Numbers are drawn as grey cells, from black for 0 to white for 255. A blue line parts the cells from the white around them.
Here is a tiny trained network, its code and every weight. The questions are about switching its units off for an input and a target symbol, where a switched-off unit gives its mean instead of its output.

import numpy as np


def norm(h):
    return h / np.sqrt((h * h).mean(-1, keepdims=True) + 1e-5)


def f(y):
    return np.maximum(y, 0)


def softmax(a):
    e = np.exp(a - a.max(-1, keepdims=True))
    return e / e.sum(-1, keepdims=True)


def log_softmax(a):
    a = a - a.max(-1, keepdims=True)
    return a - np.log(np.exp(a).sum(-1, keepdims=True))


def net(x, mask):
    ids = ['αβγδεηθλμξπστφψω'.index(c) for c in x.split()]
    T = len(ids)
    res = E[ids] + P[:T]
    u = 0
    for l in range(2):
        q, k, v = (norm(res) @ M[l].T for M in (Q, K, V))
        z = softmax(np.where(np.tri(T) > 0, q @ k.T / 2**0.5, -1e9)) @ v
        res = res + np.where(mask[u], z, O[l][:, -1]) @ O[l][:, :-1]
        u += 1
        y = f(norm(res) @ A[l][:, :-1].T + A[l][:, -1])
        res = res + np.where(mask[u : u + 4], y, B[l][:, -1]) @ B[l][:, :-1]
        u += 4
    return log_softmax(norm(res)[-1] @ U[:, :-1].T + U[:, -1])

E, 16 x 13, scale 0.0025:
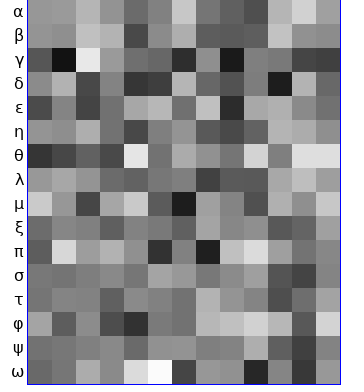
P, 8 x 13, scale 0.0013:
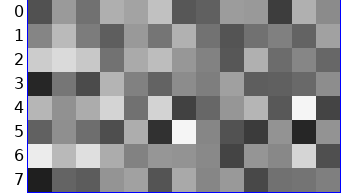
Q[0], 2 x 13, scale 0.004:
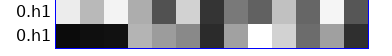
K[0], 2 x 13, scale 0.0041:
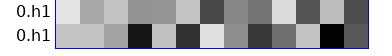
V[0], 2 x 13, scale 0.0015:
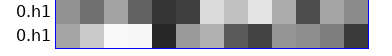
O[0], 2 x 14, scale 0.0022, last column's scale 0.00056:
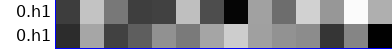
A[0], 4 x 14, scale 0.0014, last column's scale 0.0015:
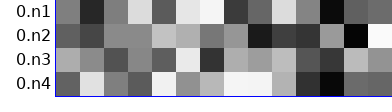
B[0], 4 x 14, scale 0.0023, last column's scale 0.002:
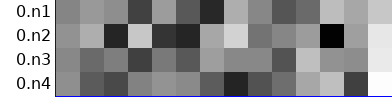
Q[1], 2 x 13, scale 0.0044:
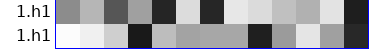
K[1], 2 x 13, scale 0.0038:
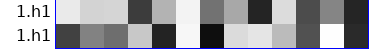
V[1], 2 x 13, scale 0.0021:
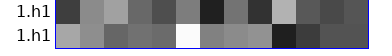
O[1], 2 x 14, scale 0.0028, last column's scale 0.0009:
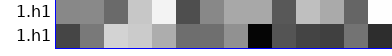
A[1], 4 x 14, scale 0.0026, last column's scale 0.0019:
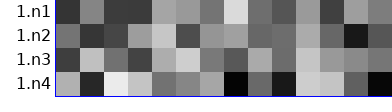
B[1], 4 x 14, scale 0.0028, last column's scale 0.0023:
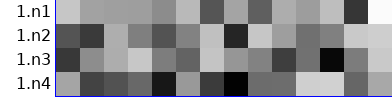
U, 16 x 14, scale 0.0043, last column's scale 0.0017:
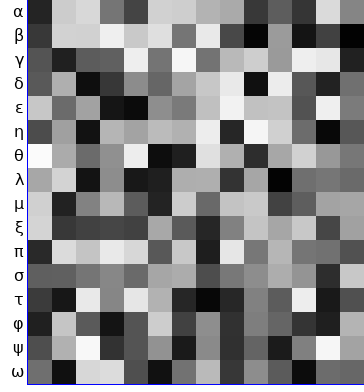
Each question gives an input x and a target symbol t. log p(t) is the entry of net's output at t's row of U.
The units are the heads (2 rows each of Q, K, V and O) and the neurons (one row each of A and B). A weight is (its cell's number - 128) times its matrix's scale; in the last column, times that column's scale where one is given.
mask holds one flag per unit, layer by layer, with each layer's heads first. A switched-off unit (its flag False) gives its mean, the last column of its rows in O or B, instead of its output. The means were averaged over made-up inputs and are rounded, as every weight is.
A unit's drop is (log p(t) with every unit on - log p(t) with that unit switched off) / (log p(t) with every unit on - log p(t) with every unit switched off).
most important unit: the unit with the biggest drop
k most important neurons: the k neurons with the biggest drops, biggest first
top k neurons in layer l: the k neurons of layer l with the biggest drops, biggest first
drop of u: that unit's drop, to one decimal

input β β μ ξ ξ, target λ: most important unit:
0.n2
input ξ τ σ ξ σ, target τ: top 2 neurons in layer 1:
(1.n2 1.n3)
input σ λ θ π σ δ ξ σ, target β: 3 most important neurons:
(1.n3 0.n1 1.n1)
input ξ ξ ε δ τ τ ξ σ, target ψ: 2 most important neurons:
(0.n1 0.n4)
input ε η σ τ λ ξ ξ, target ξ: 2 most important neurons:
(0.n4 1.n2)
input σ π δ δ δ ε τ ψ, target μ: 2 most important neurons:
(1.n2 0.n2)
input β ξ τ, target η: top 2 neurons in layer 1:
(1.n1 1.n3)
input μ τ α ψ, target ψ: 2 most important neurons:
(0.n1 0.n2)
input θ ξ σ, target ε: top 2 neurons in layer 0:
(0.n1 0.n3)
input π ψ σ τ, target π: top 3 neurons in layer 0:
(0.n4 0.n1 0.n2)
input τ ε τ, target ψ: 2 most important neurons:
(1.n1 0.n3)
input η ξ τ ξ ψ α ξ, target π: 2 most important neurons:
(0.n4 1.n2)
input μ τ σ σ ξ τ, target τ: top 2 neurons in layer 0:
(0.n4 0.n2)
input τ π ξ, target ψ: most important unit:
0.h1
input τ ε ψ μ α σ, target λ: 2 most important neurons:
(0.n1 0.n2)
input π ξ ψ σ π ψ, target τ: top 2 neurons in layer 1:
(1.n1 1.n2)
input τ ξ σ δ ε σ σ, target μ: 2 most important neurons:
(1.n2 0.n4)
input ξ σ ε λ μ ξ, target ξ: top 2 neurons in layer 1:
(1.n1 1.n2)
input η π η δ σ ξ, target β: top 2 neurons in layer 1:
(1.n3 1.n1)
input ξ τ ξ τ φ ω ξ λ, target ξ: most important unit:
1.n4
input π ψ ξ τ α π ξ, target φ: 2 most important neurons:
(0.n3 0.n4)
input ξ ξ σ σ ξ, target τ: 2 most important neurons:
(0.n4 1.n2)
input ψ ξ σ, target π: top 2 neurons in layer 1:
(1.n2 1.n3)
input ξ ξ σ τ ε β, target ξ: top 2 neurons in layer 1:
(1.n4 1.n3)
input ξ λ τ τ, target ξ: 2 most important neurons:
(0.n4 1.n1)
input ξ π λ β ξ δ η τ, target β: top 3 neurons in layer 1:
(1.n3 1.n1 1.n2)
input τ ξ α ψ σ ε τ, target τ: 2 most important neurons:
(0.n4 1.n2)
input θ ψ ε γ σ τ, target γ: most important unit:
1.n2
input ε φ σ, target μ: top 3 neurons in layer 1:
(1.n2 1.n1 1.n4)
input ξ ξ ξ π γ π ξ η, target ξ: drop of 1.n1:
-0.1
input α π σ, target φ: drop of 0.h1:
0.5
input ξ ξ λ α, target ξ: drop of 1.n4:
0.7
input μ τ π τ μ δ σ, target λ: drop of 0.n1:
0.3
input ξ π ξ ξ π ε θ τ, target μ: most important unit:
0.h1
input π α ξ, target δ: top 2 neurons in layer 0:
(0.n4 0.n3)
